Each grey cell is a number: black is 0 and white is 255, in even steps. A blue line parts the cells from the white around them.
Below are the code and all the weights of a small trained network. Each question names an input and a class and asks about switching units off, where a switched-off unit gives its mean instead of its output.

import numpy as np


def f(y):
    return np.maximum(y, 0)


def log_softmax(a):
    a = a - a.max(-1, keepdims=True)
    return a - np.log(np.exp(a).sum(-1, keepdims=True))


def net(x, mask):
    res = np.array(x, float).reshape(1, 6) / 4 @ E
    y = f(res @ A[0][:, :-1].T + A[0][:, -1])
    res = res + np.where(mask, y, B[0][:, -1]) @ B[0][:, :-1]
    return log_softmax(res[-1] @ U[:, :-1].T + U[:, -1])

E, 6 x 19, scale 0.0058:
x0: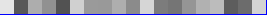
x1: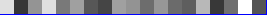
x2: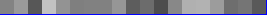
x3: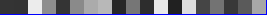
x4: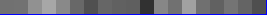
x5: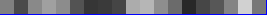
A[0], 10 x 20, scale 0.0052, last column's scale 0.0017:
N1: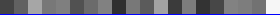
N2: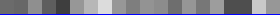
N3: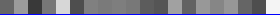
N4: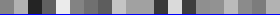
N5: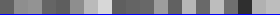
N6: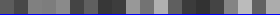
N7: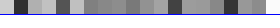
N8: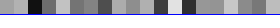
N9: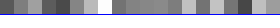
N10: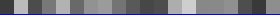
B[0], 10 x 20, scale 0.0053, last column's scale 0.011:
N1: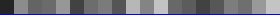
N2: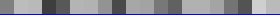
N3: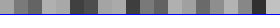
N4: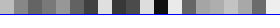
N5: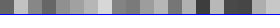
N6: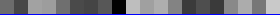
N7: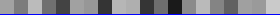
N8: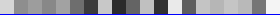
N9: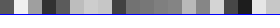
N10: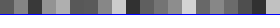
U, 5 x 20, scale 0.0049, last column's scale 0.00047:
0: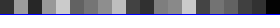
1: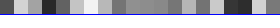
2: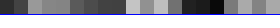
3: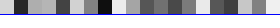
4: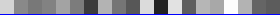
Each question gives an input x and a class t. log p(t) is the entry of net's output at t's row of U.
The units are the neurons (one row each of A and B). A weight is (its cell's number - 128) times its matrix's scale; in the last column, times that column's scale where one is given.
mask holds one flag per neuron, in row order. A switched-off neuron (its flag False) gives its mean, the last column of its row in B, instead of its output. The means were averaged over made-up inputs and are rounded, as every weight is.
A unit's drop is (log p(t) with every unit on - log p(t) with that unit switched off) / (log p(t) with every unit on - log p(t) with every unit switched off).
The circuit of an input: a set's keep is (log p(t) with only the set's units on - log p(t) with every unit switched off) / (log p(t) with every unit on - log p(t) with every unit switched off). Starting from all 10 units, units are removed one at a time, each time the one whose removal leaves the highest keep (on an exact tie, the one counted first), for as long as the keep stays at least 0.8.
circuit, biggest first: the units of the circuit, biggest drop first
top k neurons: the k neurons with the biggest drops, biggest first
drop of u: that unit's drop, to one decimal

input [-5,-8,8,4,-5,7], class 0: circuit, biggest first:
(N10, N8)
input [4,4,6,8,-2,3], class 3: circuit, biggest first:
(N7)
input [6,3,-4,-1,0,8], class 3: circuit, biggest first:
(N7, N4)
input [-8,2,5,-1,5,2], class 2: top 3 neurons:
(N6, N1, N9)
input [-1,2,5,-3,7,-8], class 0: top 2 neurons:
(N10, N8)
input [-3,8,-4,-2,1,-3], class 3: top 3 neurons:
(N4, N8, N1)
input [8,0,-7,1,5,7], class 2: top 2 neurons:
(N6, N1)
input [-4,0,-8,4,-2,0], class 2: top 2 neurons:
(N6, N1)
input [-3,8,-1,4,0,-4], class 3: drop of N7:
0.3
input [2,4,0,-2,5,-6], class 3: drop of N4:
0.2
